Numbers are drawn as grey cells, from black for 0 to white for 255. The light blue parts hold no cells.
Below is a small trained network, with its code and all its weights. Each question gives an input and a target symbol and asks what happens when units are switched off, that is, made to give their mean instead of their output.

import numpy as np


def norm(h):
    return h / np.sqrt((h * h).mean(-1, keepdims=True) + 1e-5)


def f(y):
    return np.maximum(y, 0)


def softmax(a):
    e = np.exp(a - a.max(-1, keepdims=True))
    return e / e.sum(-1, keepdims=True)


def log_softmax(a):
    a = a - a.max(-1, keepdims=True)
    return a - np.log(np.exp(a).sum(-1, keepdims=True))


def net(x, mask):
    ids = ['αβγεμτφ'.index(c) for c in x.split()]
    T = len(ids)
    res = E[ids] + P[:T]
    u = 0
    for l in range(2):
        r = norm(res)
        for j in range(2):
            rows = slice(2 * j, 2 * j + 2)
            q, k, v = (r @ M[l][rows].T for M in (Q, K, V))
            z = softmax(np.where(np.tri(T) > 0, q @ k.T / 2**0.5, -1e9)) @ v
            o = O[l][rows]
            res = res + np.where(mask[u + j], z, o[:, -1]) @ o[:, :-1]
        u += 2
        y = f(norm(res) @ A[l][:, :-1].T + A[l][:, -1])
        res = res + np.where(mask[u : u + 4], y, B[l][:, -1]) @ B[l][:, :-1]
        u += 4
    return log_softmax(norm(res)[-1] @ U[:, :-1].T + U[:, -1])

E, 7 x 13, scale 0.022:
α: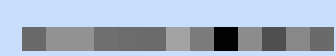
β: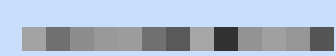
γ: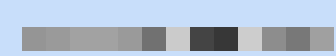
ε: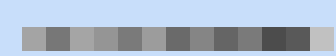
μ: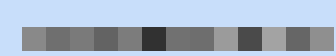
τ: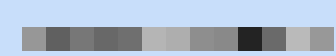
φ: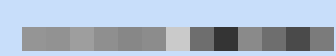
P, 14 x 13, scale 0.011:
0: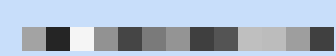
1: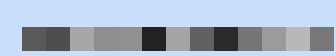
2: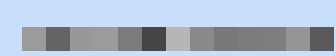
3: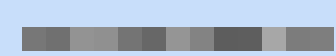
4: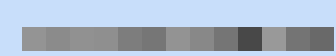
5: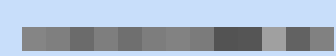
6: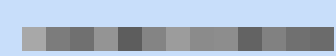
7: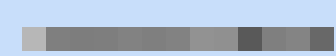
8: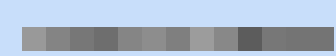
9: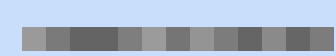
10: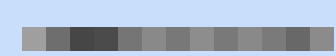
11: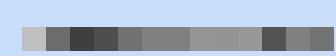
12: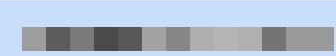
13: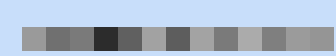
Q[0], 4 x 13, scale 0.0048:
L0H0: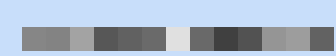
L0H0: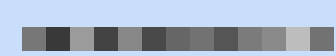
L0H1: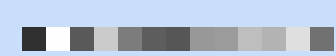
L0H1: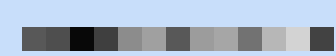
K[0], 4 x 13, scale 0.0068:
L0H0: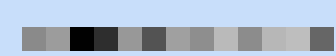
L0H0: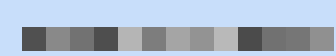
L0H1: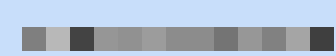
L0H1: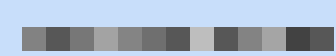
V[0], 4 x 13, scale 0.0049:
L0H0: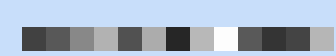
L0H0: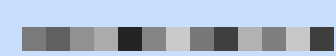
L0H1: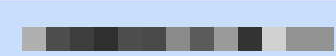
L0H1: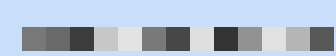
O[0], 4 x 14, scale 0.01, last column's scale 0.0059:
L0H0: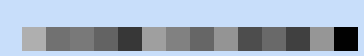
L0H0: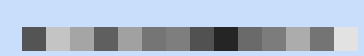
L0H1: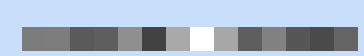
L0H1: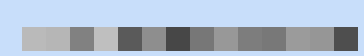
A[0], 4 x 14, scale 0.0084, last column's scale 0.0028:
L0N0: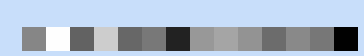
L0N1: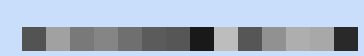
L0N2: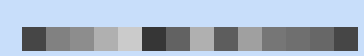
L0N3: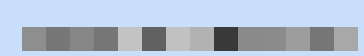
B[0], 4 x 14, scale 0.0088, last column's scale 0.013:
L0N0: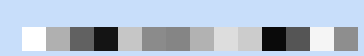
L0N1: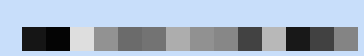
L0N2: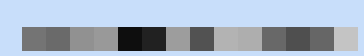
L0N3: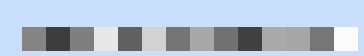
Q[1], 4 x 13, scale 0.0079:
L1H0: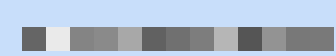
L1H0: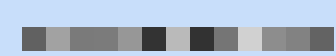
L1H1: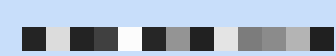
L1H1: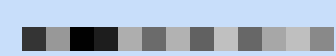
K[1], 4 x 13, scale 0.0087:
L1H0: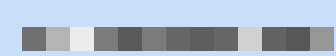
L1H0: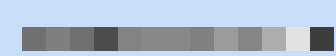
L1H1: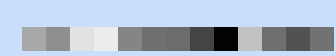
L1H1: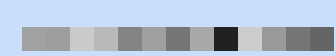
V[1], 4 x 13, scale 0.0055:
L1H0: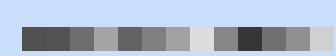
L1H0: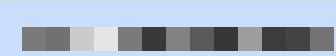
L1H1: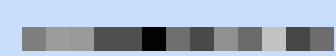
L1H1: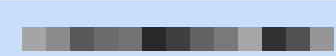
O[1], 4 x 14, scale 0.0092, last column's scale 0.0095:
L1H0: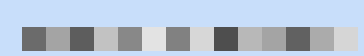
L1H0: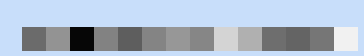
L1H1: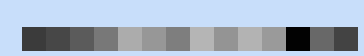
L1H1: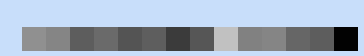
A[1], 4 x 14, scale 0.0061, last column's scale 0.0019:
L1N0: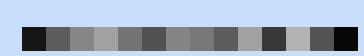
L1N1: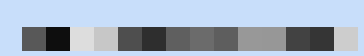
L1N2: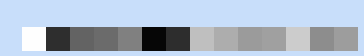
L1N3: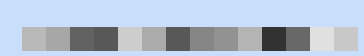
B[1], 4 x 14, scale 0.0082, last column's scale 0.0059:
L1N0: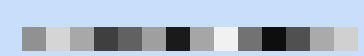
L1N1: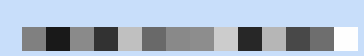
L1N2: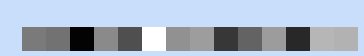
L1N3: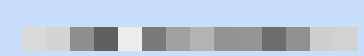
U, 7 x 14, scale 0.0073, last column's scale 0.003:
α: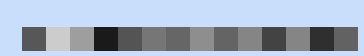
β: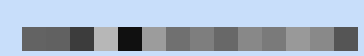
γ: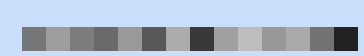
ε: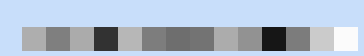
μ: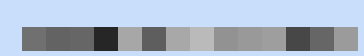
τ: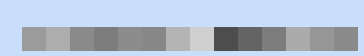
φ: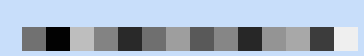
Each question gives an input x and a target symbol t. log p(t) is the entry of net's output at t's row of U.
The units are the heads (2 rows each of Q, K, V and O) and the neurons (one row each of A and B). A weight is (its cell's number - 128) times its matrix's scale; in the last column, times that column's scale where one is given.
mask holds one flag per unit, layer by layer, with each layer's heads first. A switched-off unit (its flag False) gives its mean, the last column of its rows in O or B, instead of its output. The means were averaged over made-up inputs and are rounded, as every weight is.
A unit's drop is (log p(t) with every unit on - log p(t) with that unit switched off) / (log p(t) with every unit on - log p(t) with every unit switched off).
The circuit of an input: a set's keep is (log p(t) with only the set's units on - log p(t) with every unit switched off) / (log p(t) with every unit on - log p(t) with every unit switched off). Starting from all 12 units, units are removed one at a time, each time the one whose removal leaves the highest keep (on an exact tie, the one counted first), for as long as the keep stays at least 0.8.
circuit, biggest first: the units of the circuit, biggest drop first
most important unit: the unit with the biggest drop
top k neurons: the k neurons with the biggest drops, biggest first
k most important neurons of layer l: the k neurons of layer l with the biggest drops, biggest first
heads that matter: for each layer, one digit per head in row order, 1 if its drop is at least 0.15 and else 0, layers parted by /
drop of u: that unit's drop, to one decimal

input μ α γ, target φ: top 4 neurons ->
[L0N3, L1N1, L1N3, L0N2]
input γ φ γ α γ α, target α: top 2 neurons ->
[L1N0, L0N2]
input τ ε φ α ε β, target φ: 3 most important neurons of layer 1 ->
[L1N3, L1N1, L1N2]
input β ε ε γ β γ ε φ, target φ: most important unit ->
L0H0
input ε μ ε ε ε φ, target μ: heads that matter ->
00 / 01
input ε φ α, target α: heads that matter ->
10 / 10
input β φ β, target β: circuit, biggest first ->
[L0H1, L1N2, L1H0]
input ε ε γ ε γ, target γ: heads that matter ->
11 / 10
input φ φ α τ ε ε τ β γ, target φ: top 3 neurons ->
[L0N3, L0N2, L1N3]
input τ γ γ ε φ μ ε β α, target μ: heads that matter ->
10 / 01
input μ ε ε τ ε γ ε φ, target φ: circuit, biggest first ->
[L0N3, L1N3]
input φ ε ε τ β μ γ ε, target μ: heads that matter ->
11 / 01
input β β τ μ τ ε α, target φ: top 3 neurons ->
[L0N3, L0N2, L1N3]
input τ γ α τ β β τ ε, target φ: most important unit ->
L0H1
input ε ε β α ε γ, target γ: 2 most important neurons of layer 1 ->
[L1N2, L1N0]
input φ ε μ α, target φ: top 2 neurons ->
[L0N3, L1N1]
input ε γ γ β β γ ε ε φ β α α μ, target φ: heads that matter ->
00 / 00
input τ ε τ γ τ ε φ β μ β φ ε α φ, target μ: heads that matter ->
11 / 01
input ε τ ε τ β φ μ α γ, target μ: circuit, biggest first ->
[L1H1, L0H1]
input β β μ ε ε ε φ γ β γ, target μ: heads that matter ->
00 / 01
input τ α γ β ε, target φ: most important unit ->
L0N2
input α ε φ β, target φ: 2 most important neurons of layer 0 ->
[L0N2, L0N3]
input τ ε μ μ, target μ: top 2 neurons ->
[L0N2, L1N1]
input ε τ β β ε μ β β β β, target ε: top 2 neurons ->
[L0N0, L1N3]
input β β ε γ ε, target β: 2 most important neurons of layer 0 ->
[L0N0, L0N2]
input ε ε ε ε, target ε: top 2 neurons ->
[L0N3, L0N2]
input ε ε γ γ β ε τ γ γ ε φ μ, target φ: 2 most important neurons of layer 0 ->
[L0N1, L0N0]
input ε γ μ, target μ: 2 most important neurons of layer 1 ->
[L1N1, L1N2]
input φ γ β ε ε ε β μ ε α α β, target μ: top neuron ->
[L0N3]
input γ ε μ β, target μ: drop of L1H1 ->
0.9
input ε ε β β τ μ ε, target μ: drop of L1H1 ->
0.9
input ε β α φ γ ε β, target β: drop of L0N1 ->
0.0
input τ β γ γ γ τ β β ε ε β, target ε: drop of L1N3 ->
0.2
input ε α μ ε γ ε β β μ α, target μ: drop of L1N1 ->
0.1
